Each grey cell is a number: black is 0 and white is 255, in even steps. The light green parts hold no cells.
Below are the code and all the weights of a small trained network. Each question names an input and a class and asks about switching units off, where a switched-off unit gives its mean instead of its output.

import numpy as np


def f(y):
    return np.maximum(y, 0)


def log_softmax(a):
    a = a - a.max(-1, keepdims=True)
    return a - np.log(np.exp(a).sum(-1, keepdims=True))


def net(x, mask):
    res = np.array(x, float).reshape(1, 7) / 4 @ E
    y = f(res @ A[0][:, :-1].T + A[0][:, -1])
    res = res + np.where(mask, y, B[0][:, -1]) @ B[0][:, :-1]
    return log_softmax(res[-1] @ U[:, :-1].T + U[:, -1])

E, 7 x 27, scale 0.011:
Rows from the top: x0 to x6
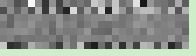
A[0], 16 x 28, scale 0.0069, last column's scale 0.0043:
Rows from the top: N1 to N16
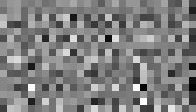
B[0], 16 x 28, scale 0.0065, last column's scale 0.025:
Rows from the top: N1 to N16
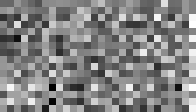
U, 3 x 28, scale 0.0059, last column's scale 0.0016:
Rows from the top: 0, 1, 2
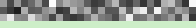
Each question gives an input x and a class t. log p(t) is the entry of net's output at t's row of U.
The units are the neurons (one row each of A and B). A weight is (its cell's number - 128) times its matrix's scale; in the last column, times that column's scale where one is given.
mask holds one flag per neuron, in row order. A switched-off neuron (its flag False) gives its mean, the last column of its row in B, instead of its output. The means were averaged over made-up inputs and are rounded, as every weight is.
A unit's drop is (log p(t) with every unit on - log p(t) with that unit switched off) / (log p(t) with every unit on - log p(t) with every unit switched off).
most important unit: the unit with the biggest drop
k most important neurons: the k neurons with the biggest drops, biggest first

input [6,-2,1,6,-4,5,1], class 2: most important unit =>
N13
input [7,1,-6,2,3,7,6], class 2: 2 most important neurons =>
[N13 N16]
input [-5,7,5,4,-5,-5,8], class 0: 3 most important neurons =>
[N4 N11 N3]
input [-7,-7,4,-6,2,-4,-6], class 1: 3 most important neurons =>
[N3 N13 N8]
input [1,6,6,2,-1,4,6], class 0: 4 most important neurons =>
[N4 N3 N11 N8]
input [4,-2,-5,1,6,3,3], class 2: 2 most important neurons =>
[N13 N16]
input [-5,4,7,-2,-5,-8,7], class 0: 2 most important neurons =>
[N4 N13]
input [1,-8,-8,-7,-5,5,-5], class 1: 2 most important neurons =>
[N3 N8]
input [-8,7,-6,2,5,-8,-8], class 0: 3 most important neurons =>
[N16 N13 N9]
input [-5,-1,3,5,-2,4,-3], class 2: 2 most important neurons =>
[N15 N4]
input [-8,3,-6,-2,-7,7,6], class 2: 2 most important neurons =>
[N15 N10]
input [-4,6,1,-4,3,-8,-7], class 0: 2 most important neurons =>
[N16 N9]
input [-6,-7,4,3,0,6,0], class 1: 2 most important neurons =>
[N3 N13]
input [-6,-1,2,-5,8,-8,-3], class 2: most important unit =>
N15
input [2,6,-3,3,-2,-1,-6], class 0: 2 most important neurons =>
[N16 N3]
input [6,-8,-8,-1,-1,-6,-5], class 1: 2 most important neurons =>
[N3 N8]
